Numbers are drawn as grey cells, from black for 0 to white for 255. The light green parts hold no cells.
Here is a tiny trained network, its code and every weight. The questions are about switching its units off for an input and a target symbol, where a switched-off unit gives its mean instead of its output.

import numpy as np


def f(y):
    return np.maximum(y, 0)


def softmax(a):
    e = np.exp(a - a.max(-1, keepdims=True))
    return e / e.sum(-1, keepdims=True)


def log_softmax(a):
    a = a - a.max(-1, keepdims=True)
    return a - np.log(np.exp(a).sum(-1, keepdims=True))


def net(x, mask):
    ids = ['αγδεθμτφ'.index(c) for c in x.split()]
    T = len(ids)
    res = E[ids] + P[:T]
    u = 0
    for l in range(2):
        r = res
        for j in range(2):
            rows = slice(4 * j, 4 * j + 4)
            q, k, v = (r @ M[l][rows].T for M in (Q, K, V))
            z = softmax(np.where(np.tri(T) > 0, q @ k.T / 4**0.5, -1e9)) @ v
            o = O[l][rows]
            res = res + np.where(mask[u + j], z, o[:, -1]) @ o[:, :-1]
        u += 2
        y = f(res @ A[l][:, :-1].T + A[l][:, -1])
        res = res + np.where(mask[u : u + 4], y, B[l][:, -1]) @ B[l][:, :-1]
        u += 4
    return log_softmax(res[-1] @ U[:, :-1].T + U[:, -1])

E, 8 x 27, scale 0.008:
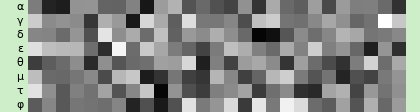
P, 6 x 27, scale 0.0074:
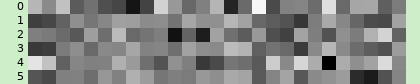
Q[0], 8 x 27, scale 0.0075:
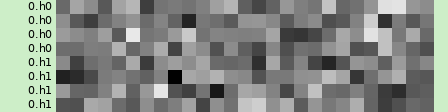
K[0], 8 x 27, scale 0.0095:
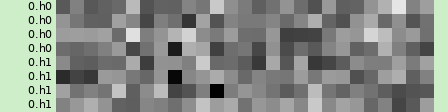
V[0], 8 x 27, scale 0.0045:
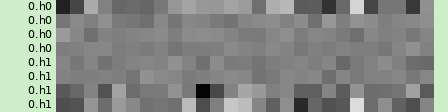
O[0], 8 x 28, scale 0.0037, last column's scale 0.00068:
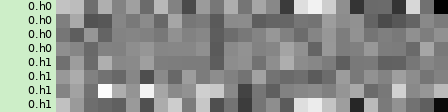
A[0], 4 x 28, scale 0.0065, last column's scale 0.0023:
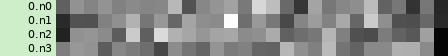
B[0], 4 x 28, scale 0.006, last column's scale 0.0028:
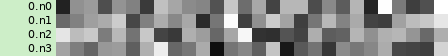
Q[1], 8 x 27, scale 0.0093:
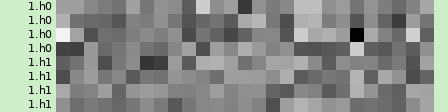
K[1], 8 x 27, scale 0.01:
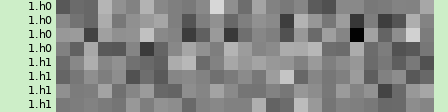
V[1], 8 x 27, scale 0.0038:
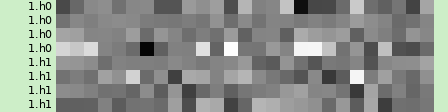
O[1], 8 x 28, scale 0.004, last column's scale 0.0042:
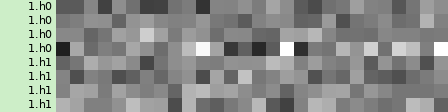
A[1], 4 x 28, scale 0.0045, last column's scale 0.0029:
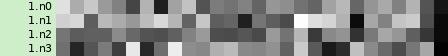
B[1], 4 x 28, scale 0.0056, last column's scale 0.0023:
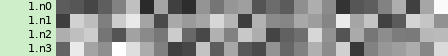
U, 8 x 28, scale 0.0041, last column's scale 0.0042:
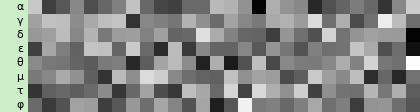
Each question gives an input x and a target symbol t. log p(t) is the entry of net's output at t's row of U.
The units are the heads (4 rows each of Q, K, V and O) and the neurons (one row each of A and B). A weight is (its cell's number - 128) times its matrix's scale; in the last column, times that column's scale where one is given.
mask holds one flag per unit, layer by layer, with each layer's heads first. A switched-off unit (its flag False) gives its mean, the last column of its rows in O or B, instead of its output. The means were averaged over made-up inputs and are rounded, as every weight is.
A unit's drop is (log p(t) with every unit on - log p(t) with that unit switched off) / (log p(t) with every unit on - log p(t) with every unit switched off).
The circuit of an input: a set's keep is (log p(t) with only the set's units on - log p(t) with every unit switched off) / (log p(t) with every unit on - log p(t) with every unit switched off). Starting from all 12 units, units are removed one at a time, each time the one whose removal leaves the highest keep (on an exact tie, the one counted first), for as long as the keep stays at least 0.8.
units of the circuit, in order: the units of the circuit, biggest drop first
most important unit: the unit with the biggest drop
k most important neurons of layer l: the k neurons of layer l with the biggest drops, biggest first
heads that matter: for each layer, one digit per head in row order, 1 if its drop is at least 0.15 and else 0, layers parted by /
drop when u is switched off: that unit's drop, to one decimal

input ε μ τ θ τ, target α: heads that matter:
11 / 10
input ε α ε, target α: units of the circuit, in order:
(1.h0, 1.n0)
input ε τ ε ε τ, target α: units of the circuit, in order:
(0.h1, 1.h0)
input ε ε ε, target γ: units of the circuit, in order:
(1.n1, 1.h1, 0.n0)
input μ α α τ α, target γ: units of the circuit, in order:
(1.n1)
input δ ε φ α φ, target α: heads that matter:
11 / 10
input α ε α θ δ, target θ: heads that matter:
11 / 00
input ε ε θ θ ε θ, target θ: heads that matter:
00 / 00
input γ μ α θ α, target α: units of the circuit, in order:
(0.h0, 1.h0, 1.n2)
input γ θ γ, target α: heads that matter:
00 / 10
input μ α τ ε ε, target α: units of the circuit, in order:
(0.h1, 1.h0, 1.n0)
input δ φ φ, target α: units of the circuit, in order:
(1.h0, 0.n3)
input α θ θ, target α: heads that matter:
10 / 10
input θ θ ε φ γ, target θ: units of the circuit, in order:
(0.h0, 0.h1, 1.h0)
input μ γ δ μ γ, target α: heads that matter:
11 / 10
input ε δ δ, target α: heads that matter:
01 / 10
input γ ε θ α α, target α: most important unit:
0.h1
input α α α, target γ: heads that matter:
11 / 01
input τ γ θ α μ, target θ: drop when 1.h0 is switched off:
0.1
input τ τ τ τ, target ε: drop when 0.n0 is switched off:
0.5
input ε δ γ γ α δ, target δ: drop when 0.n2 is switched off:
0.5
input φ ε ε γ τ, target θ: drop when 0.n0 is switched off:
0.0
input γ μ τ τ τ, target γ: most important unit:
1.n1
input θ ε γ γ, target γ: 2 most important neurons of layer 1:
(1.n3, 1.n0)
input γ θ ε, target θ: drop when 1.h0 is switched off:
0.2
